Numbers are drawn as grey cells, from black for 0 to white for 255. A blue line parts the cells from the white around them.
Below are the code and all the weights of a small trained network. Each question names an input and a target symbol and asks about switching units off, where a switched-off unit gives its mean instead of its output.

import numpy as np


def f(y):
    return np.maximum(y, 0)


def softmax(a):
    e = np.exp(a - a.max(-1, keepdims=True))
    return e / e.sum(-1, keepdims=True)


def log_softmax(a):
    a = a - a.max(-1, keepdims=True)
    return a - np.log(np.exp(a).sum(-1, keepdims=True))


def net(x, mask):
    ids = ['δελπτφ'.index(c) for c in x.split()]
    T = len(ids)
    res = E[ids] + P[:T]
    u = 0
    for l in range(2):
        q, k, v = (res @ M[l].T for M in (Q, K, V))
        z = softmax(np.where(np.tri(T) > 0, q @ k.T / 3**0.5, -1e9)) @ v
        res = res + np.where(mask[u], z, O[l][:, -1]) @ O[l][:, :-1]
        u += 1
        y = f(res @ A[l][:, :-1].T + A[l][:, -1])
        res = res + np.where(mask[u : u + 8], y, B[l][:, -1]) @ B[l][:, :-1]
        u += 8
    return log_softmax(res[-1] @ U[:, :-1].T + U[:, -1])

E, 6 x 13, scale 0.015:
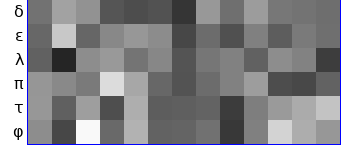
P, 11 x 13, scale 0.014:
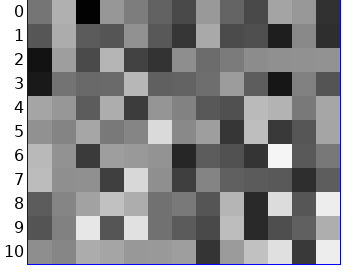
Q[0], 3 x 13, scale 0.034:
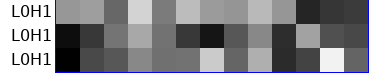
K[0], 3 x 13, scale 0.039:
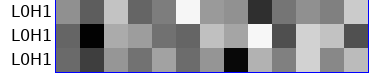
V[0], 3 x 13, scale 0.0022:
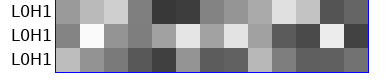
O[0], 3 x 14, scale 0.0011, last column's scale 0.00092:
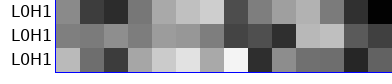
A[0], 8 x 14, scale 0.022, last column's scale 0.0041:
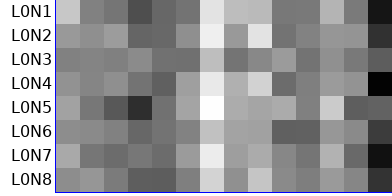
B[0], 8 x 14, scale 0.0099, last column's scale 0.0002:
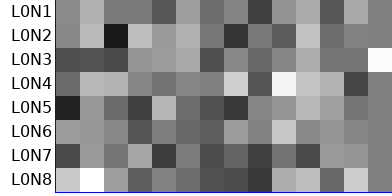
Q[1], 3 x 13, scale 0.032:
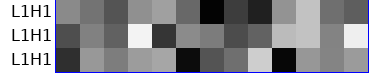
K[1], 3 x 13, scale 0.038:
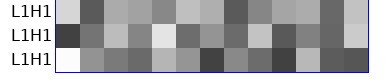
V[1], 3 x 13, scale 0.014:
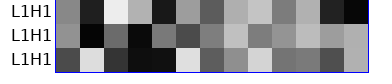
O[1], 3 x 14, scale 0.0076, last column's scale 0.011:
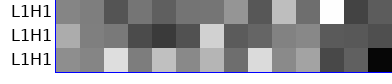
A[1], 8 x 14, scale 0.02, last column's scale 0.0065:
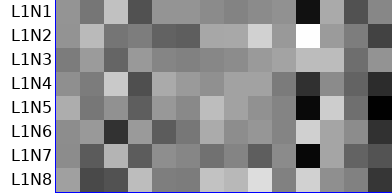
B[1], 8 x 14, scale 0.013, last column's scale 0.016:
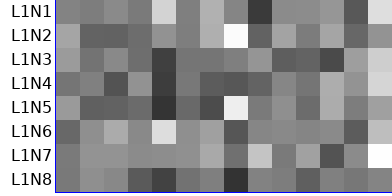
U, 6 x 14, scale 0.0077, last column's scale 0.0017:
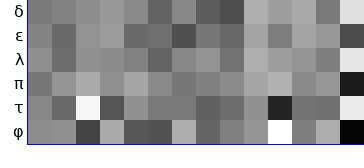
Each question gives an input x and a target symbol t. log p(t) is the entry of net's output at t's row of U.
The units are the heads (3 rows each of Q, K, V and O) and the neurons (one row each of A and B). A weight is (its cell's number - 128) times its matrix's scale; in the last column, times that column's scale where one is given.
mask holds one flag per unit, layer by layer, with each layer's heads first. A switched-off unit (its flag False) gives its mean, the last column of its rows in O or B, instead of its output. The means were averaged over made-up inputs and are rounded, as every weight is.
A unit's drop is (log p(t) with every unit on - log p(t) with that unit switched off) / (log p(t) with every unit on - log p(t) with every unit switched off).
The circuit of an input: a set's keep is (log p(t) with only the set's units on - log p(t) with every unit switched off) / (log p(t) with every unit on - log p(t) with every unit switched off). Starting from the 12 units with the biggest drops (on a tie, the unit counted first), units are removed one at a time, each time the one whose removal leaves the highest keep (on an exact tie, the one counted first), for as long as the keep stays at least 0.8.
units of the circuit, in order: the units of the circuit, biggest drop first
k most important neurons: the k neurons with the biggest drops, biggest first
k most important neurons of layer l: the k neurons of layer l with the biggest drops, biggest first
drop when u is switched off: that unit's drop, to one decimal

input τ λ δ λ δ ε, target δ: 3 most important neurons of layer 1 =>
(L1N4, L1N1, L1N3)
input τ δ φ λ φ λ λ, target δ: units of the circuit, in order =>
(L1H1, L1N6)
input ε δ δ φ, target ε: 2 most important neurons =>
(L1N4, L1N7)
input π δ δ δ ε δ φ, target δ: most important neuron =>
(L1N6)
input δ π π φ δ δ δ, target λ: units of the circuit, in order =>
(L1H1, L1N2)
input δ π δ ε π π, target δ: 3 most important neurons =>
(L1N4, L1N1, L1N3)
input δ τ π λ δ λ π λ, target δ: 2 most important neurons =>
(L1N4, L1N1)
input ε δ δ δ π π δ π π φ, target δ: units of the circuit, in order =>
(L1H1, L1N4, L1N1)
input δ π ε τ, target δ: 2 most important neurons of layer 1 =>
(L1N4, L1N1)
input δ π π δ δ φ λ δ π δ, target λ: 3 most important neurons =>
(L1N5, L1N1, L1N7)
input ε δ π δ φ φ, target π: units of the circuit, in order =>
(L1N7, L1H1)
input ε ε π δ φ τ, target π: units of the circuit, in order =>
(L1N7, L1H1)
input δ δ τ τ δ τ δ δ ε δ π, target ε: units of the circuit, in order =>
(L1H1, L1N7)
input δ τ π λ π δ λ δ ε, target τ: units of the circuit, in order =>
(L1H1, L1N3, L1N6)
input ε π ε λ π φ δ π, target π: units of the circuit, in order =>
(L1H1, L1N7)
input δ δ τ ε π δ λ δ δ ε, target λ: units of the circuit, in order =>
(L1H1, L1N5, L1N7)
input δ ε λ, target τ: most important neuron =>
(L1N8)
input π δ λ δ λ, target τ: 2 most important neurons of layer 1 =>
(L1N3, L1N6)
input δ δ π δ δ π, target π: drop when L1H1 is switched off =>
0.3
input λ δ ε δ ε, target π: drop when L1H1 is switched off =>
0.8
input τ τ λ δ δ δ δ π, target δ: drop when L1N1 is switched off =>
0.4
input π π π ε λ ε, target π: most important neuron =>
(L1N7)
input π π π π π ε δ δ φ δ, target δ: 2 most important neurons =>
(L1N4, L1N1)
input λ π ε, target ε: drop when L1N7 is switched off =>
0.2
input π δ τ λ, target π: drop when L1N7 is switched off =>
0.3
